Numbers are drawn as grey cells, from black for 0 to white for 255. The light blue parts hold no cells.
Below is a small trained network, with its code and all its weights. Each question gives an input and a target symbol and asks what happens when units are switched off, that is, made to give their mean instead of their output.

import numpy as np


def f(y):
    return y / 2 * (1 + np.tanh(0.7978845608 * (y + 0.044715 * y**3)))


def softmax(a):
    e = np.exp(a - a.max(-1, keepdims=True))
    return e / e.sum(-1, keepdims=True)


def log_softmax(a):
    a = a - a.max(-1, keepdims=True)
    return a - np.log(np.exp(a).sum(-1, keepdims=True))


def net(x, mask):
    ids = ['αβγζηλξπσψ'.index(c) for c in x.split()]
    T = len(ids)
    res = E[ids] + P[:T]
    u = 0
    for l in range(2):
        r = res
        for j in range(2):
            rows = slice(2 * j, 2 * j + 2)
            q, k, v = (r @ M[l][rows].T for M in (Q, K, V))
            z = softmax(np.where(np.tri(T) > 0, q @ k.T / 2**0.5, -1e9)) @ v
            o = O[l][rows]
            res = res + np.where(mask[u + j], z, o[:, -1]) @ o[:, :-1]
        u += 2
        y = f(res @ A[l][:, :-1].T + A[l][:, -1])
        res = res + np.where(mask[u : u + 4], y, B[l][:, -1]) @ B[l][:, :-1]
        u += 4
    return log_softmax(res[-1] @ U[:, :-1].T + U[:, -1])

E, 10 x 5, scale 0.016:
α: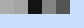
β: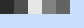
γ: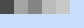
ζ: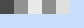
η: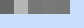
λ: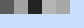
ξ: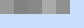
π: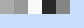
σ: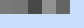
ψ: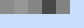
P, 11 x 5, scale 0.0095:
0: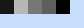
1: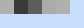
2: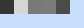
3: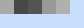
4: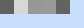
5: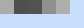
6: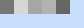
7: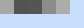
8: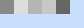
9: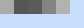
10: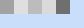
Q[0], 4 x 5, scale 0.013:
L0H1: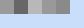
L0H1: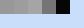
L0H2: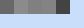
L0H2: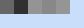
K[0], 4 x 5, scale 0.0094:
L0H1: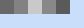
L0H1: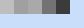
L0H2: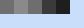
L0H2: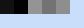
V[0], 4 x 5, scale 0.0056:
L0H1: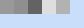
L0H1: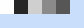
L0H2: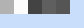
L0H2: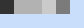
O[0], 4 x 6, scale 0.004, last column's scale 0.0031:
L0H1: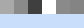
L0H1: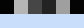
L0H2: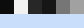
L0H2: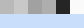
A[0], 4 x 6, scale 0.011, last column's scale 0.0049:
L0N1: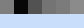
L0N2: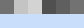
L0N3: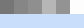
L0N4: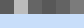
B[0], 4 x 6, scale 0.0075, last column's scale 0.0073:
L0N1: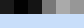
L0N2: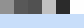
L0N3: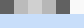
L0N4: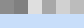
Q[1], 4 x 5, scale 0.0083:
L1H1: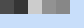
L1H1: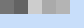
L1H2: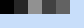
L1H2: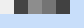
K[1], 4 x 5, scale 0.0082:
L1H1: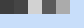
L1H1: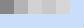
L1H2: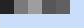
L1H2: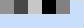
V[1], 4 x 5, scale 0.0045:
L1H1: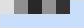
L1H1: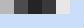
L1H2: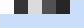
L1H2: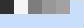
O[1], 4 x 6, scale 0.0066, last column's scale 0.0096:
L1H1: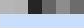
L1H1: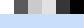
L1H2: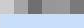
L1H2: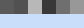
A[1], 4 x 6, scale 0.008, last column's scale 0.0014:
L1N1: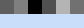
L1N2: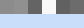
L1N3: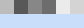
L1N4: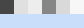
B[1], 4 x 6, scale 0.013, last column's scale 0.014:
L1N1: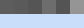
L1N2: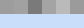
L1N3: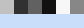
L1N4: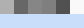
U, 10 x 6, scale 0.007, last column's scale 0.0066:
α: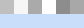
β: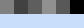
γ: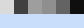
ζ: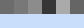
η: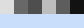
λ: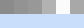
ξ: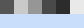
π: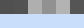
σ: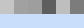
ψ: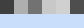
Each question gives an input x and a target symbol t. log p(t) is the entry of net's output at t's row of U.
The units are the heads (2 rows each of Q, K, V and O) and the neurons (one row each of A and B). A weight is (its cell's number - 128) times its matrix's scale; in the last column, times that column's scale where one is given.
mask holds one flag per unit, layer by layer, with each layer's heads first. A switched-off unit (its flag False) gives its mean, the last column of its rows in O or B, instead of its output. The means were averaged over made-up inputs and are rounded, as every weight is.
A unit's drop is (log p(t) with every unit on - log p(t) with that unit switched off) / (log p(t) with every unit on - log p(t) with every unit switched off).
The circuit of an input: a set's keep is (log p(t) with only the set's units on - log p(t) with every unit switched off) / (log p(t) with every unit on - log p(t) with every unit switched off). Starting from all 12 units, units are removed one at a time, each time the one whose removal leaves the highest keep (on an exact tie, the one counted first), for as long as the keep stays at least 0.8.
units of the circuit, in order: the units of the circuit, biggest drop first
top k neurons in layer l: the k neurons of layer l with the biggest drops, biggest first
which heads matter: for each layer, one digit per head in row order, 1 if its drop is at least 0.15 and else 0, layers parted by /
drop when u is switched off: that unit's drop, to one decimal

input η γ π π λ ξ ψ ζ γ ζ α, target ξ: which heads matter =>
11 / 01
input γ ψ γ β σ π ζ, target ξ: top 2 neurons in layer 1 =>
[L1N4, L1N2]
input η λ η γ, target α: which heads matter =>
10 / 00
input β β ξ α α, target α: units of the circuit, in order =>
[L1H1, L1N2]
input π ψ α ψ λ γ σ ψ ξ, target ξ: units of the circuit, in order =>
[L1H2, L0H2, L0H1]
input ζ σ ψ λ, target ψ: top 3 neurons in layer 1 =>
[L1N4, L1N2, L1N1]
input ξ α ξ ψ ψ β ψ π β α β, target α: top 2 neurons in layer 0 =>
[L0N2, L0N1]
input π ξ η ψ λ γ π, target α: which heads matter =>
00 / 11
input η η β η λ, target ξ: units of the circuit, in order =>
[L1H2, L0H2]
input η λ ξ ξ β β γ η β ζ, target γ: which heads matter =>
01 / 00
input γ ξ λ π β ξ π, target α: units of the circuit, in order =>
[L0N2, L1H2]
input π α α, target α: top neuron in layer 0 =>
[L0N4]
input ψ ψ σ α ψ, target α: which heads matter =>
00 / 10
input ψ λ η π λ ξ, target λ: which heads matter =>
10 / 00
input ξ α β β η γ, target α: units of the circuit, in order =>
[L0N3, L0H1, L1N2]
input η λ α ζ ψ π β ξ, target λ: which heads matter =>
01 / 01
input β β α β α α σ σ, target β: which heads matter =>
00 / 00
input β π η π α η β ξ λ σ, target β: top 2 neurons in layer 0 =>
[L0N1, L0N2]
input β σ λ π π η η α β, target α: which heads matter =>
01 / 01
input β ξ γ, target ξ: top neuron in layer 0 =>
[L0N3]
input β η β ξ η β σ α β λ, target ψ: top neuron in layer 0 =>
[L0N4]
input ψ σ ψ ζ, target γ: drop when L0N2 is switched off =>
0.3
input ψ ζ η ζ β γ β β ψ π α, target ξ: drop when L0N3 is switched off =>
0.0
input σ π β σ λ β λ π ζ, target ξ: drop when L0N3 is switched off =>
0.2
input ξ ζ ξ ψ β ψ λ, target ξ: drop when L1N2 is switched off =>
0.1
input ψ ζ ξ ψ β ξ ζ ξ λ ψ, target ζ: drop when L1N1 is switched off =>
0.2
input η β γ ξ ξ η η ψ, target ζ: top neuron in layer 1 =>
[L1N3]
